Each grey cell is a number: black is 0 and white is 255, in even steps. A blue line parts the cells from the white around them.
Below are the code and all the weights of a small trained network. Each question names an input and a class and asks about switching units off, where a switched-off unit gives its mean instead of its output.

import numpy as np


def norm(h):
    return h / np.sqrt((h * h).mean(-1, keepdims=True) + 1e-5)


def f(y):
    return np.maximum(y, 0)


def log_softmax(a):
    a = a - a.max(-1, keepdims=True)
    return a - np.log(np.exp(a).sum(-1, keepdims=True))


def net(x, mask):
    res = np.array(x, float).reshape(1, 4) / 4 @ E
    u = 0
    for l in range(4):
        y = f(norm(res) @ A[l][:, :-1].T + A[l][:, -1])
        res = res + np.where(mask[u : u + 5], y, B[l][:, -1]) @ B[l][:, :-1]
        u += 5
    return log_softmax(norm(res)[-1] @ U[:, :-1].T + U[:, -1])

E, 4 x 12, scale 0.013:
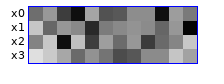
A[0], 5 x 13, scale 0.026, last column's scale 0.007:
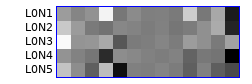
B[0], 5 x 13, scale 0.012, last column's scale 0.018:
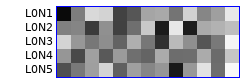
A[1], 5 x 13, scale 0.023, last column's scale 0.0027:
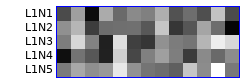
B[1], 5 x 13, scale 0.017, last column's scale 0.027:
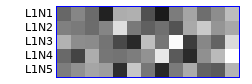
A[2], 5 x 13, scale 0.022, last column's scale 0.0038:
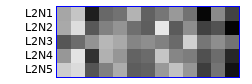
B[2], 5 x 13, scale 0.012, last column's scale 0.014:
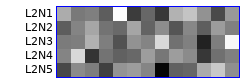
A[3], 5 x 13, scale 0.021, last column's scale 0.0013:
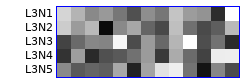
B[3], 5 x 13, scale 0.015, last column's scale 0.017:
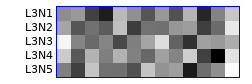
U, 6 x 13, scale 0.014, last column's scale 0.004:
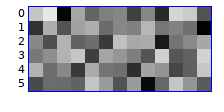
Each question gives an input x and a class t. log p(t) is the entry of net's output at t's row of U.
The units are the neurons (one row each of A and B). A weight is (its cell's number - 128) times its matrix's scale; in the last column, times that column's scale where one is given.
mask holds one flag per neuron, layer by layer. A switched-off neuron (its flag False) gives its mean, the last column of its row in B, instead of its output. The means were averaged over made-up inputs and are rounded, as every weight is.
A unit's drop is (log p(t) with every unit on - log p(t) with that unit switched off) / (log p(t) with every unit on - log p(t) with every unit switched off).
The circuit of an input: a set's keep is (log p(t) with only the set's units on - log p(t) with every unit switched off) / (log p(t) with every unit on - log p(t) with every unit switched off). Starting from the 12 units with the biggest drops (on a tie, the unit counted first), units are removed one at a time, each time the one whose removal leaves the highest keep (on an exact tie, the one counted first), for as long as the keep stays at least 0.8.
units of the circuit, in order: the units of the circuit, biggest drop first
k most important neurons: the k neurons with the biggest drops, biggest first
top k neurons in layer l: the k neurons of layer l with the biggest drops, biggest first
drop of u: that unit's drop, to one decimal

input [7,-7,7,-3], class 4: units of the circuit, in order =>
L1N1
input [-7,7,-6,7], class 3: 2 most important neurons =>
L1N3, L0N1
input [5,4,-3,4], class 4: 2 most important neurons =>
L1N4, L3N1
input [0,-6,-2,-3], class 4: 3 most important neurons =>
L0N4, L1N5, L1N1
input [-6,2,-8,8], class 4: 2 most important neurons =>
L0N3, L0N5
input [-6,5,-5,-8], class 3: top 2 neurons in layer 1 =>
L1N3, L1N4
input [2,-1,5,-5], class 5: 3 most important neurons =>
L1N2, L0N3, L1N3
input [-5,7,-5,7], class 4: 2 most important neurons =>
L0N3, L1N4
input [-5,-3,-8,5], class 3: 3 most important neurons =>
L1N3, L0N1, L1N1
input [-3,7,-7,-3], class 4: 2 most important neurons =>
L1N4, L0N1
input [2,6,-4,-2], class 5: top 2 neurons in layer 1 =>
L1N3, L1N1
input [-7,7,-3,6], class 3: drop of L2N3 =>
0.0
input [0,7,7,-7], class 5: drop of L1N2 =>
0.1
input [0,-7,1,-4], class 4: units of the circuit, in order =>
L1N1
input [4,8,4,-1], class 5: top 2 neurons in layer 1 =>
L1N2, L1N5
